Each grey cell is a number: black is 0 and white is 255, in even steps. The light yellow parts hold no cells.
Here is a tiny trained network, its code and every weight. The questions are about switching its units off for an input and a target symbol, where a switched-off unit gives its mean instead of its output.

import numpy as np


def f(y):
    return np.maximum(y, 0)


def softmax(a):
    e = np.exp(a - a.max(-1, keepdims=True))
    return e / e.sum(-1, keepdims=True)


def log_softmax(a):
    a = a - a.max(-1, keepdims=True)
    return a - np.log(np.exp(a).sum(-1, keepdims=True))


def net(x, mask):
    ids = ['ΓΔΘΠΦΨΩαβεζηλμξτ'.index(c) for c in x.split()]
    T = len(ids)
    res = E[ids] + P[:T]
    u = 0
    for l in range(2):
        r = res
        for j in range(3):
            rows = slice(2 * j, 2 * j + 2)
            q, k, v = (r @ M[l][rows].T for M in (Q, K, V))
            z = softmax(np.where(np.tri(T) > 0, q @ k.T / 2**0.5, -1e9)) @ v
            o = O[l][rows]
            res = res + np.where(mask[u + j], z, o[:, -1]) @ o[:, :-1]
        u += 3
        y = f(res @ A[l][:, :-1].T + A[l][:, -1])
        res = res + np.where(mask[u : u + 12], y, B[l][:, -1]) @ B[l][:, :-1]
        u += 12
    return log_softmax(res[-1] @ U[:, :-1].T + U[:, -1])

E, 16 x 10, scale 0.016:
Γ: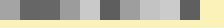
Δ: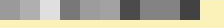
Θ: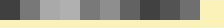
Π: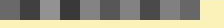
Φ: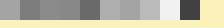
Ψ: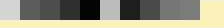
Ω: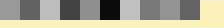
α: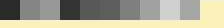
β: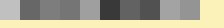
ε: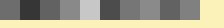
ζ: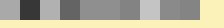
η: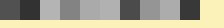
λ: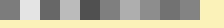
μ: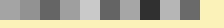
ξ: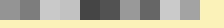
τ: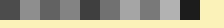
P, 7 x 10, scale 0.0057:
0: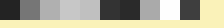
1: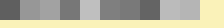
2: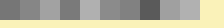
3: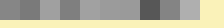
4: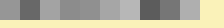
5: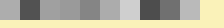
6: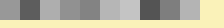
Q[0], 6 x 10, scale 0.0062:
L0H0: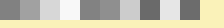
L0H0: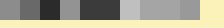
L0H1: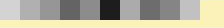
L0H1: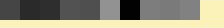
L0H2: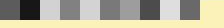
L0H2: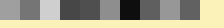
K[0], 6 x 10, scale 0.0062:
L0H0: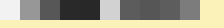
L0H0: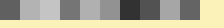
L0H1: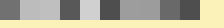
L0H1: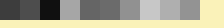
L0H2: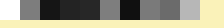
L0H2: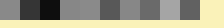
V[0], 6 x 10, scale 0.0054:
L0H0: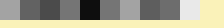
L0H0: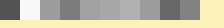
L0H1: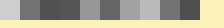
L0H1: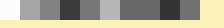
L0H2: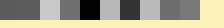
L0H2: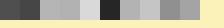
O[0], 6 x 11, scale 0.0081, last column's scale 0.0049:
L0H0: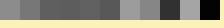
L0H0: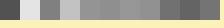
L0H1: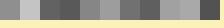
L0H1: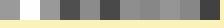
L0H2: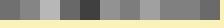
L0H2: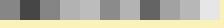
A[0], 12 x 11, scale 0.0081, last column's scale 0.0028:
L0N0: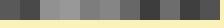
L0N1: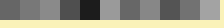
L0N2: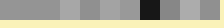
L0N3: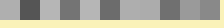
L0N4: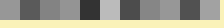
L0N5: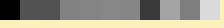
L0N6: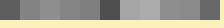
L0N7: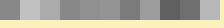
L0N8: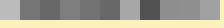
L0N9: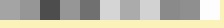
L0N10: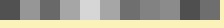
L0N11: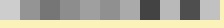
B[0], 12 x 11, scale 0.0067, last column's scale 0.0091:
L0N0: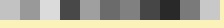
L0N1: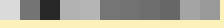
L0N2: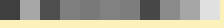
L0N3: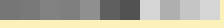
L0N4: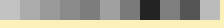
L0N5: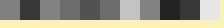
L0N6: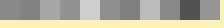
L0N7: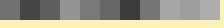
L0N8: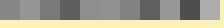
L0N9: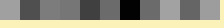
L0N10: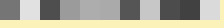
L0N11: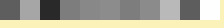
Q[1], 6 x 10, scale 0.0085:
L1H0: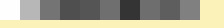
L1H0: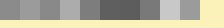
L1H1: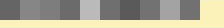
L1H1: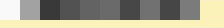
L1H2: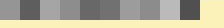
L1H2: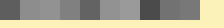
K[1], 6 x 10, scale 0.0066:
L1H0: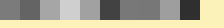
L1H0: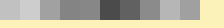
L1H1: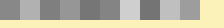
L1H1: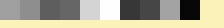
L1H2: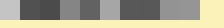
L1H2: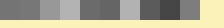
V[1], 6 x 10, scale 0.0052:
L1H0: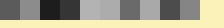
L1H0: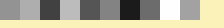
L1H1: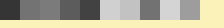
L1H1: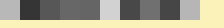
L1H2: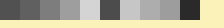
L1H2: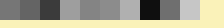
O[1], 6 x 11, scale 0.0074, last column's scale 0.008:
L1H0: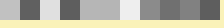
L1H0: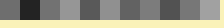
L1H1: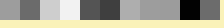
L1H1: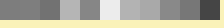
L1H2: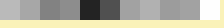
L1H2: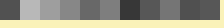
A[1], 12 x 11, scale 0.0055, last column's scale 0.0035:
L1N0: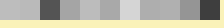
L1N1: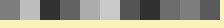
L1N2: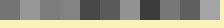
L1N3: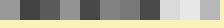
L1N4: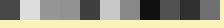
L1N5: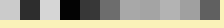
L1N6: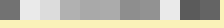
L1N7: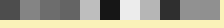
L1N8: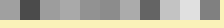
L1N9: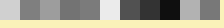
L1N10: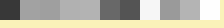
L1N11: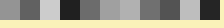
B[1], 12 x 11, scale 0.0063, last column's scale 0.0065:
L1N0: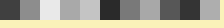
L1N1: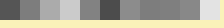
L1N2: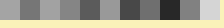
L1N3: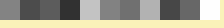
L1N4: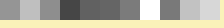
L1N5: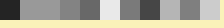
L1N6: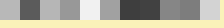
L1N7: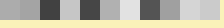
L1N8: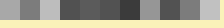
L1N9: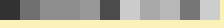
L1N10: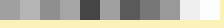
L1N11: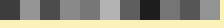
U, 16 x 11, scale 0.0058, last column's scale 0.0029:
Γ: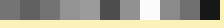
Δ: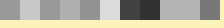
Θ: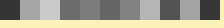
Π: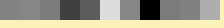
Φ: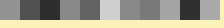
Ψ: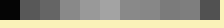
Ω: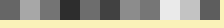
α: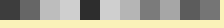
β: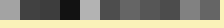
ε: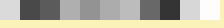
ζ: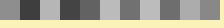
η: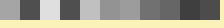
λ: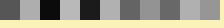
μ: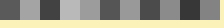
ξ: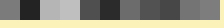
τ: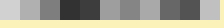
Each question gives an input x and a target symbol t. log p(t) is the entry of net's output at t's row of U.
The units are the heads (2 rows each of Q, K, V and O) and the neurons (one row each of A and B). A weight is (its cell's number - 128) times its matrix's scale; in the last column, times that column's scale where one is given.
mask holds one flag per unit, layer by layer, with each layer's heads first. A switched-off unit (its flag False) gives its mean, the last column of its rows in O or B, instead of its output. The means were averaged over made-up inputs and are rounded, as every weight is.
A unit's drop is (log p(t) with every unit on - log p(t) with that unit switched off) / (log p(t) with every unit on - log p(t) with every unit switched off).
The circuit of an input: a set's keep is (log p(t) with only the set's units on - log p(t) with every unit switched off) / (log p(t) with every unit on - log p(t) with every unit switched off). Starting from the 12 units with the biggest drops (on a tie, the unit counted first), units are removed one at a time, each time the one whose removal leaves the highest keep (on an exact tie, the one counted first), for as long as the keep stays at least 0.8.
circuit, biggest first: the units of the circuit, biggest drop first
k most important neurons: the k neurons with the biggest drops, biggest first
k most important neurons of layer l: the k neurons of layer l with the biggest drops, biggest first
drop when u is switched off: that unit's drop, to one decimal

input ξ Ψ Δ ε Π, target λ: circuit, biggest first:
L0H2, L1H0, L0N1
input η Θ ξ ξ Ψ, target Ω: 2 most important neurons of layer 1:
L1N9, L1N4
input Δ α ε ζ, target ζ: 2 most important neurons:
L0N3, L1N8
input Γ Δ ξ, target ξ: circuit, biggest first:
L1H1, L1H0, L0N10, L1N8
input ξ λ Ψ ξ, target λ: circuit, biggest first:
L0H2, L1H0
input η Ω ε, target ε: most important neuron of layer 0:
L0N5
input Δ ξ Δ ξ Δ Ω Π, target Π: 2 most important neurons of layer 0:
L0N5, L0N0
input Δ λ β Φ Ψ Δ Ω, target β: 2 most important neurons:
L0N1, L0N10
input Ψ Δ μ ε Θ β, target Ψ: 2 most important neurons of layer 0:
L0N1, L0N4
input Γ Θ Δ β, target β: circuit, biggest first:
L1N3, L0N10, L1H1
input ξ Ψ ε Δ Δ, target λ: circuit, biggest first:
L1H0, L0H2, L0N1
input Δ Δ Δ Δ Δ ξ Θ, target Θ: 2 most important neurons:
L1N4, L0N0
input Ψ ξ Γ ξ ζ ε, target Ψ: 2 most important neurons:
L0N1, L1N9
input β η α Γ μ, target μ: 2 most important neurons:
L0N11, L1N0
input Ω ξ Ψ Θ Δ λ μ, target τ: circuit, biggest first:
L0H2
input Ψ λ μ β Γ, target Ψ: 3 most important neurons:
L0N1, L0N4, L1N9
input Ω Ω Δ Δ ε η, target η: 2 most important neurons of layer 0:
L0N0, L0N10
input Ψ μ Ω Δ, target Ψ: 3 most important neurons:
L1N9, L0N1, L0N4
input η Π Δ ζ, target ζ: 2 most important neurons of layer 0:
L0N3, L0N5
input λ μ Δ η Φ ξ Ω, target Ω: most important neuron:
L0N3
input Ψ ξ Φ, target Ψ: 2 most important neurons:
L0N1, L1N9
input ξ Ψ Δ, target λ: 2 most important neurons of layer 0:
L0N1, L0N0
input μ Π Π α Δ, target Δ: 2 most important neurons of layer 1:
L1N6, L1N3
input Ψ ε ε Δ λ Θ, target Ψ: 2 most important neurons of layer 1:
L1N9, L1N11
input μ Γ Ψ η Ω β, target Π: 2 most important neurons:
L0N10, L0N11
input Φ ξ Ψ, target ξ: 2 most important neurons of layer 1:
L1N1, L1N9
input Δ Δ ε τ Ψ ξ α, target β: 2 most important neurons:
L0N1, L0N10
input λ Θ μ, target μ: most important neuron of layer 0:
L0N11
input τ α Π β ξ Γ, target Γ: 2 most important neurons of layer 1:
L1N0, L1N3
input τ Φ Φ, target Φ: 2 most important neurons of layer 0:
L0N9, L0N0
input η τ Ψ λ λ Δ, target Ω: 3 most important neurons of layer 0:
L0N10, L0N5, L0N0
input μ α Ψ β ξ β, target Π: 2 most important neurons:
L0N10, L1N5
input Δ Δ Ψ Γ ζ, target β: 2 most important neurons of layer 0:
L0N1, L0N10
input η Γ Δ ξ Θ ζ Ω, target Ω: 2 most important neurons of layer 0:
L0N3, L0N4
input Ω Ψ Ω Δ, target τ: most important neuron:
L0N3
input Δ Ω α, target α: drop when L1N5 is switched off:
0.2
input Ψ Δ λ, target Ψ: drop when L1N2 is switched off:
0.0
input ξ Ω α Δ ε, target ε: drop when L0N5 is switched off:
0.1
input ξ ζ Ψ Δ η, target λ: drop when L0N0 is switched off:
0.1
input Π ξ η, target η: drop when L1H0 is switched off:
0.2
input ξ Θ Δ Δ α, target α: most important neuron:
L0N10
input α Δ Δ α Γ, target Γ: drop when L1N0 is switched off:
0.3
